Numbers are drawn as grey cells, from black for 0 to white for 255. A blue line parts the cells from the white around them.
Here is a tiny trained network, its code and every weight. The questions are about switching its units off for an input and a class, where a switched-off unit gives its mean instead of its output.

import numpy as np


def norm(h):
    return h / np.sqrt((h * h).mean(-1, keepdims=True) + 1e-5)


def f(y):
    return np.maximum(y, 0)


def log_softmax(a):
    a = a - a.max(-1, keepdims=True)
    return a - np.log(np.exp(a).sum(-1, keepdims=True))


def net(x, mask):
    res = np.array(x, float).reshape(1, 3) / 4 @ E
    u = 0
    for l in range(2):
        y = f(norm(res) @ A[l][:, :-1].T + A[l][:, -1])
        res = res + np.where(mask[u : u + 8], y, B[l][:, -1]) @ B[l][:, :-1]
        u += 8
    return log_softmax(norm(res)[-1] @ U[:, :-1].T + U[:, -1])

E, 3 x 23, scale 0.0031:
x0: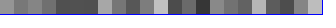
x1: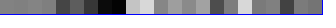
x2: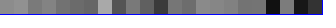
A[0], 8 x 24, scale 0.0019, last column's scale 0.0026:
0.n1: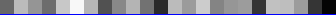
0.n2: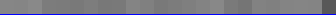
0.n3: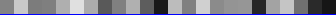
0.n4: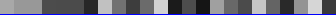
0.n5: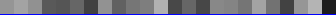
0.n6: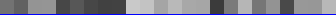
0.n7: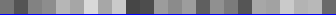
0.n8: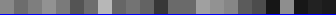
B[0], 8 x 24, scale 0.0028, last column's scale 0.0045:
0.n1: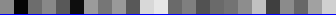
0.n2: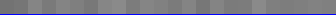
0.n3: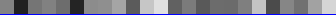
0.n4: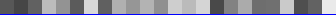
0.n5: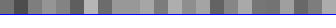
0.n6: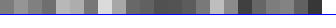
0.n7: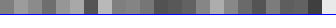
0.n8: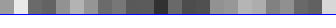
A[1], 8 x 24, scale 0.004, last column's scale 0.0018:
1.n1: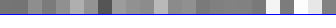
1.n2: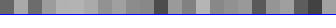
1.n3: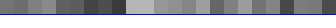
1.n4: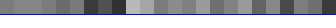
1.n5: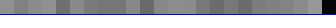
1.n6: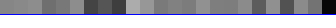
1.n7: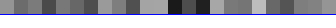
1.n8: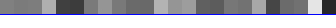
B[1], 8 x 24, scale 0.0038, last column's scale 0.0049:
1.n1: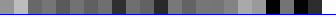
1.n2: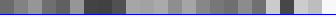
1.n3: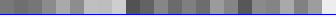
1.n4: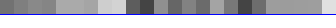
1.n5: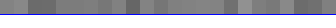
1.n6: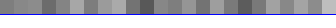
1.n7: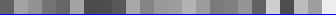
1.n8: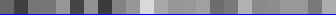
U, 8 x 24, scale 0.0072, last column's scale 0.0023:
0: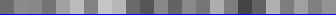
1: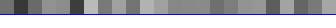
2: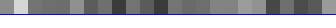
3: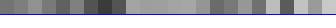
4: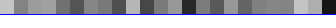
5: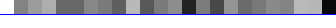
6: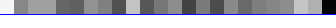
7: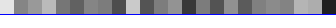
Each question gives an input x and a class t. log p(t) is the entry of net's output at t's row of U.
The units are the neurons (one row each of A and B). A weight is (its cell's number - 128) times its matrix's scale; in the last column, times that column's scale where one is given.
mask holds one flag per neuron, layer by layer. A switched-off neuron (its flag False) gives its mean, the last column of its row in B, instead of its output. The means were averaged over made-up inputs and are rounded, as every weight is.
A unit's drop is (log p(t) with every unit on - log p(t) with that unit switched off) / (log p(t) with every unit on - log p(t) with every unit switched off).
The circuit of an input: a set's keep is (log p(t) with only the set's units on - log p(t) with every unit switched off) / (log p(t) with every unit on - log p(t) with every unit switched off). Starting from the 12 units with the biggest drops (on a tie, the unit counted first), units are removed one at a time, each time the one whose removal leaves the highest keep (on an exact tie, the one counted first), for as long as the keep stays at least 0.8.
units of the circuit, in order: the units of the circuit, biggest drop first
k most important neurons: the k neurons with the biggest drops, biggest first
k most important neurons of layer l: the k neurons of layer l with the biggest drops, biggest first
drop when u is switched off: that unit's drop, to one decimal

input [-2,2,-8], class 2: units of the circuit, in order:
(1.n1)
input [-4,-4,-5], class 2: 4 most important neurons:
(1.n1 0.n6 0.n4 1.n4)
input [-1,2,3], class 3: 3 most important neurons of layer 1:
(1.n1 1.n2 1.n7)
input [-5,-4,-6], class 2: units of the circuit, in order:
(1.n1 0.n6)
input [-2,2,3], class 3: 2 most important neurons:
(1.n7 1.n1)
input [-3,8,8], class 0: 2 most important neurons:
(1.n4 1.n1)
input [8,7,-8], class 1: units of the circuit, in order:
(0.n4 1.n3 1.n2)
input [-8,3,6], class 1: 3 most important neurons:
(0.n3 0.n1 1.n1)
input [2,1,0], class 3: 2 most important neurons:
(1.n2 0.n1)
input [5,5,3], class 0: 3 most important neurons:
(0.n1 0.n3 1.n4)
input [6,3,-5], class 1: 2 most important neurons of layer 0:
(0.n4 0.n5)
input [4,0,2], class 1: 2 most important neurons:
(0.n4 1.n7)
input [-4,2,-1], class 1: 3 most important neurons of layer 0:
(0.n1 0.n8 0.n7)
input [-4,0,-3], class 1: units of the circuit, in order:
(0.n1)
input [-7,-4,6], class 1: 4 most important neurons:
(0.n3 1.n1 0.n1 0.n6)
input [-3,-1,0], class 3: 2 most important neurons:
(1.n7 0.n4)
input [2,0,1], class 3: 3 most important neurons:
(1.n2 0.n1 0.n3)
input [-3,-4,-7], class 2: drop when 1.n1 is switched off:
1.0
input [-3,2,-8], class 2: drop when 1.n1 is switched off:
0.9
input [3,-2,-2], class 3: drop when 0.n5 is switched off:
0.0
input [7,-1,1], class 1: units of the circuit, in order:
(0.n4)
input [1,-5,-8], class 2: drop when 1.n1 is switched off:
0.9
